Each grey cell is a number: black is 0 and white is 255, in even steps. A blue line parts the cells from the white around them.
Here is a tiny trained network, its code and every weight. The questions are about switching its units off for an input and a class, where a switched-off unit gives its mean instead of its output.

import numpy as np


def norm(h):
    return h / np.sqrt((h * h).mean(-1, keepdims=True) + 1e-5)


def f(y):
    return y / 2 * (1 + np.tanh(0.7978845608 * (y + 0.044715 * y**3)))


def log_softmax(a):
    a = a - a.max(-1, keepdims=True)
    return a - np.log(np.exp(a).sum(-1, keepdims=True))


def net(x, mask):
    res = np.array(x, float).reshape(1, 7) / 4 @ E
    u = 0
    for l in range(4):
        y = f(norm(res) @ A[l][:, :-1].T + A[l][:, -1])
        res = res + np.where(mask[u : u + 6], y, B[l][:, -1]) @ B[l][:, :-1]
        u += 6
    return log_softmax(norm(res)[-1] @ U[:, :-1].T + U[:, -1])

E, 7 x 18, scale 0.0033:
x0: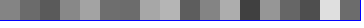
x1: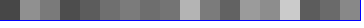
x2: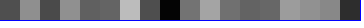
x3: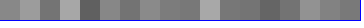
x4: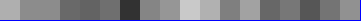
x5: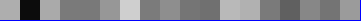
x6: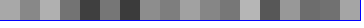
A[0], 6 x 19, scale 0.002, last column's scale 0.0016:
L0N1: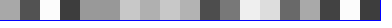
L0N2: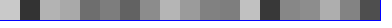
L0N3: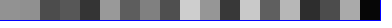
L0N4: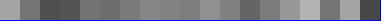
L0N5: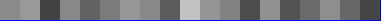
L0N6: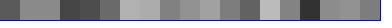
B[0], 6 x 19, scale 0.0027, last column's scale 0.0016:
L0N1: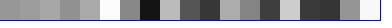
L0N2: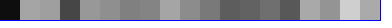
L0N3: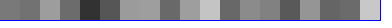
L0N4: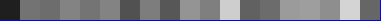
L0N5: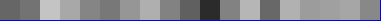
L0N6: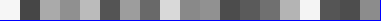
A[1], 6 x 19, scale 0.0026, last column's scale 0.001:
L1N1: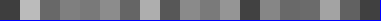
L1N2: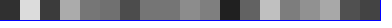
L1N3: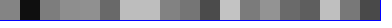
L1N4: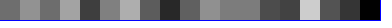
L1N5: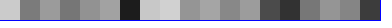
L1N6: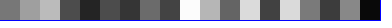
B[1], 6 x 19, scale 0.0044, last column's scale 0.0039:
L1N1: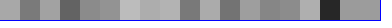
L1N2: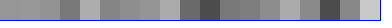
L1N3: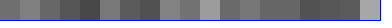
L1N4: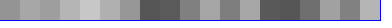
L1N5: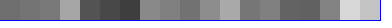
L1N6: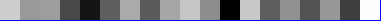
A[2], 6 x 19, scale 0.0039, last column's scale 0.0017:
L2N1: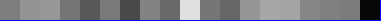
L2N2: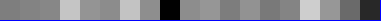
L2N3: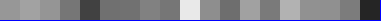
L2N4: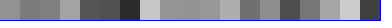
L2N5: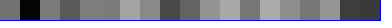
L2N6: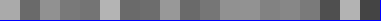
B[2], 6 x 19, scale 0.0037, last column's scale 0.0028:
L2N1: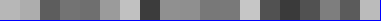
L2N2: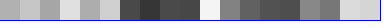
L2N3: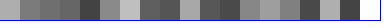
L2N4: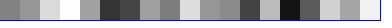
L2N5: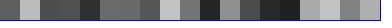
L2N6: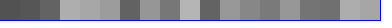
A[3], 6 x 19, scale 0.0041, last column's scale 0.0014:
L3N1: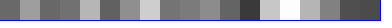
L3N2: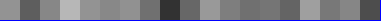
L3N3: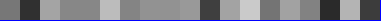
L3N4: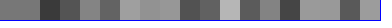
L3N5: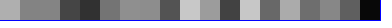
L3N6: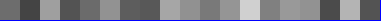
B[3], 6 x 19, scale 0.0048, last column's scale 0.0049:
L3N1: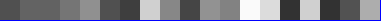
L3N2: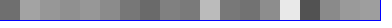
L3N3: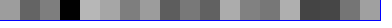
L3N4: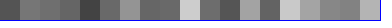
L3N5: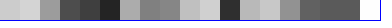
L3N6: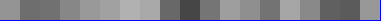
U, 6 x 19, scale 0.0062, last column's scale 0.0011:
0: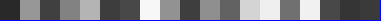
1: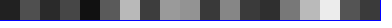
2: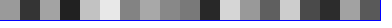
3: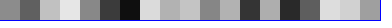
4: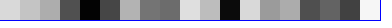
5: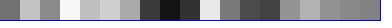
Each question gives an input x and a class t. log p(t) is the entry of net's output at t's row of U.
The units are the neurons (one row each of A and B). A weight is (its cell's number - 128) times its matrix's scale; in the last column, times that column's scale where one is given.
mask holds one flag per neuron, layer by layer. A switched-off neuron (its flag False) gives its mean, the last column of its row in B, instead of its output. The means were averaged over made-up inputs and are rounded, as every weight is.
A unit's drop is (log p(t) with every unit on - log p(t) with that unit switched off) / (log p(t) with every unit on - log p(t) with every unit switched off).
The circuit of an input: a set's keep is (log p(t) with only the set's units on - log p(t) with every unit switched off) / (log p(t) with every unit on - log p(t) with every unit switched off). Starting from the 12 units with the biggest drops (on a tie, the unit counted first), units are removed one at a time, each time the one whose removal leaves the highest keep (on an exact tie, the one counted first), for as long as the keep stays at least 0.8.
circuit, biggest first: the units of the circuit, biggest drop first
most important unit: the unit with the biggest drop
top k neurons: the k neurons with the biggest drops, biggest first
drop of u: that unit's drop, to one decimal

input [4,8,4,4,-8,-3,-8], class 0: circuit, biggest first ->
L3N1
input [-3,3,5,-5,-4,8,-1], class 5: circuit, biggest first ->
L2N2, L1N6
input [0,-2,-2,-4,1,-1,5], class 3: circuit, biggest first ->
L1N5, L2N4
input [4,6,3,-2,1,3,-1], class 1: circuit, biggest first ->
L2N5, L1N6
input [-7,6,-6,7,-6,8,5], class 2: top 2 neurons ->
L0N1, L3N3
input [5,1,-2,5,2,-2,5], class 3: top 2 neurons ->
L2N4, L1N5
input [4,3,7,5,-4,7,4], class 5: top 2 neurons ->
L2N2, L1N4
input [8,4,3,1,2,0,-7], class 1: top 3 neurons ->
L2N5, L3N4, L1N3
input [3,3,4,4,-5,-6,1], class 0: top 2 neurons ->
L3N1, L1N2
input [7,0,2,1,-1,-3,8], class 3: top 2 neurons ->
L2N4, L1N6
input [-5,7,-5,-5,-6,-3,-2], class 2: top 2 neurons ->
L0N1, L1N6
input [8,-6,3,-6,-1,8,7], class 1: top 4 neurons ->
L2N5, L1N3, L3N4, L2N2
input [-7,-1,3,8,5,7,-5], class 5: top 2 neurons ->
L2N2, L1N4
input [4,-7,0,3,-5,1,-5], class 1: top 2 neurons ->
L3N4, L1N3
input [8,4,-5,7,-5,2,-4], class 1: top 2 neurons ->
L3N4, L1N3
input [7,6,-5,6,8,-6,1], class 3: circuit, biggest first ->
L2N4
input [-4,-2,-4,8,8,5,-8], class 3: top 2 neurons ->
L1N5, L2N4
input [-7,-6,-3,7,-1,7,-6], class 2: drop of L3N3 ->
0.4
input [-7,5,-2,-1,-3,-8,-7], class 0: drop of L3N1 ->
0.2
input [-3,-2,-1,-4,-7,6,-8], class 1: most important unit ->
L2N5
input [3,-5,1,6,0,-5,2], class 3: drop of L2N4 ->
0.4
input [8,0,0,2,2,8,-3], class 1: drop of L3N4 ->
0.2
